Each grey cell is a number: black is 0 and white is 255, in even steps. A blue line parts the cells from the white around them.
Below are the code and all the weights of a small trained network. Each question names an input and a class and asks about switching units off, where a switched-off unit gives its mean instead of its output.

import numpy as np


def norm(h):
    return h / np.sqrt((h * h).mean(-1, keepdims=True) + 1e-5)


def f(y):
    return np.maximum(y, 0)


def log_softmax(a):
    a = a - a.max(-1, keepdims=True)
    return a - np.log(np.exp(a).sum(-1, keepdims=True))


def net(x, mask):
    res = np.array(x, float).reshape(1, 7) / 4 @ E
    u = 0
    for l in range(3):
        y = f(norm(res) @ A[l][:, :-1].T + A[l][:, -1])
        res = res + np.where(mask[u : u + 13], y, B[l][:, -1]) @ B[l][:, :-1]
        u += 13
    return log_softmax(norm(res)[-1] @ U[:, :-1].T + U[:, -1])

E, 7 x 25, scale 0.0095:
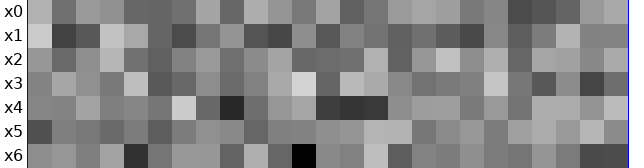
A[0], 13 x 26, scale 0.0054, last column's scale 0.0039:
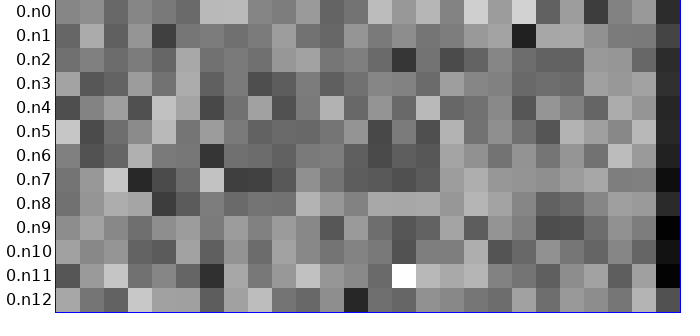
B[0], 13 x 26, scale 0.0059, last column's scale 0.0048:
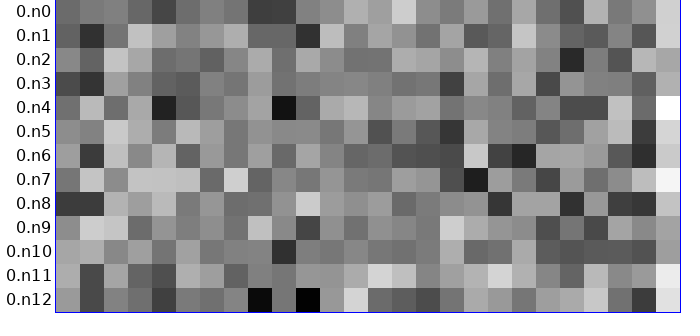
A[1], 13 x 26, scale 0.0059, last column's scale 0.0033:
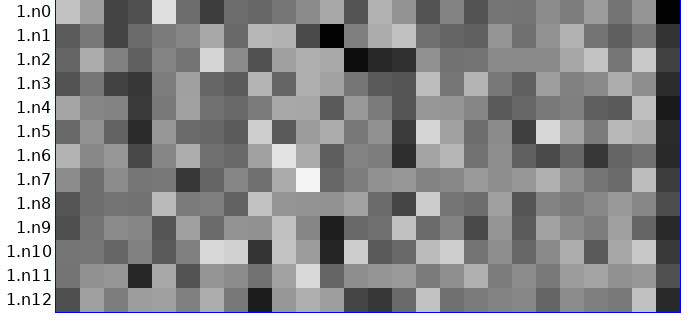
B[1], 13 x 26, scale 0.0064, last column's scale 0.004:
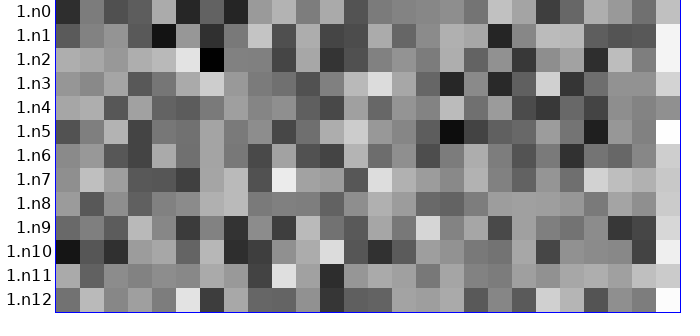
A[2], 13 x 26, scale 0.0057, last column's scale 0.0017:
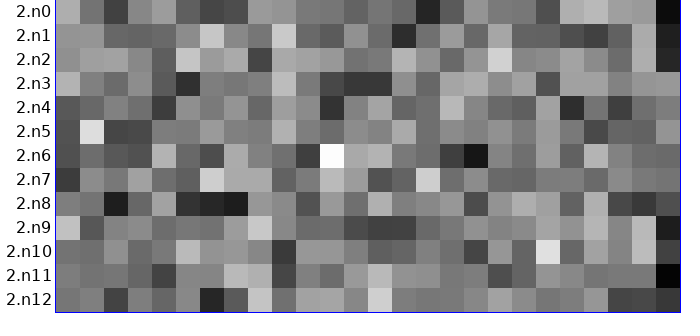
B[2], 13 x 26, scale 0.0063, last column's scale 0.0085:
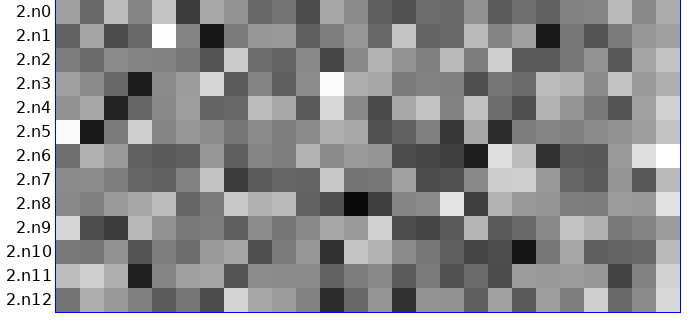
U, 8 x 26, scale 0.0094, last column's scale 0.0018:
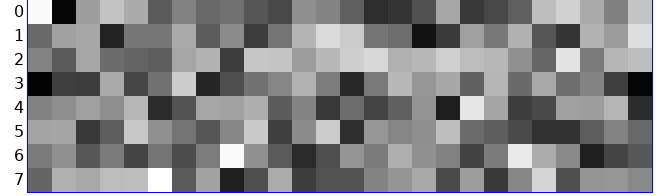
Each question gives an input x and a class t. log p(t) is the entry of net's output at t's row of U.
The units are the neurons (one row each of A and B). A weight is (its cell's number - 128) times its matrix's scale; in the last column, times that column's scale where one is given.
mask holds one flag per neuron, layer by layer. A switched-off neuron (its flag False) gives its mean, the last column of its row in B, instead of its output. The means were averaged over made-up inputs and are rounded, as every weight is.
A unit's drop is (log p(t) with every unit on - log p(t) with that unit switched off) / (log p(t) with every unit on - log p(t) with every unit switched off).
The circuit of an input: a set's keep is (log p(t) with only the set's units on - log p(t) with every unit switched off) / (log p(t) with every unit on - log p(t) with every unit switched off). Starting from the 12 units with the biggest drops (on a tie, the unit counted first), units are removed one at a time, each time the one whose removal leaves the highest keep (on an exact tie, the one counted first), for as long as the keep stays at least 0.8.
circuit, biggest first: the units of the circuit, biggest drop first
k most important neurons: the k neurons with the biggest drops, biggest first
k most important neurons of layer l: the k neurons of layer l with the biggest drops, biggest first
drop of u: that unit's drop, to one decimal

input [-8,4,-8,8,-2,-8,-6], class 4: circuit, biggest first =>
(2.n8)
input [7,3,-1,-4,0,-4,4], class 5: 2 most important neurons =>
(1.n6, 2.n1)
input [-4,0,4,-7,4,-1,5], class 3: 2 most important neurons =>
(1.n10, 0.n1)
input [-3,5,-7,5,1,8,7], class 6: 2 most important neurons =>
(1.n1, 0.n7)
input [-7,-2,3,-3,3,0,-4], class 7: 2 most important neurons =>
(0.n7, 1.n2)
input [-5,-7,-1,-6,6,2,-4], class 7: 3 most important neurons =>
(0.n7, 1.n2, 1.n12)
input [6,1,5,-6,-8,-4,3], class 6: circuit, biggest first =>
(1.n1, 1.n9)
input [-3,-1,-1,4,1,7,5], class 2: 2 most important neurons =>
(0.n11, 0.n0)
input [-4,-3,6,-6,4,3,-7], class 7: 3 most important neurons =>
(1.n2, 0.n7, 1.n12)
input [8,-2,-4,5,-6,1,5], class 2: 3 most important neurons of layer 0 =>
(0.n11, 0.n0, 0.n4)
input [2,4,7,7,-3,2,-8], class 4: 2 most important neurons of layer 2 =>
(2.n8, 2.n6)
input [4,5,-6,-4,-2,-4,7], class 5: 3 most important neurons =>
(1.n6, 0.n9, 2.n1)
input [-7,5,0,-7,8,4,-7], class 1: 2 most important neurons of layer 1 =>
(1.n5, 1.n3)
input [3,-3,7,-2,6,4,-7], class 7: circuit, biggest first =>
(1.n2)
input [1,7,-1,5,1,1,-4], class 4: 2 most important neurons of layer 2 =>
(2.n6, 2.n8)
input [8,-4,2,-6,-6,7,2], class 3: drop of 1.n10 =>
0.6
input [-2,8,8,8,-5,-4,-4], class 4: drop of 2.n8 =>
0.1
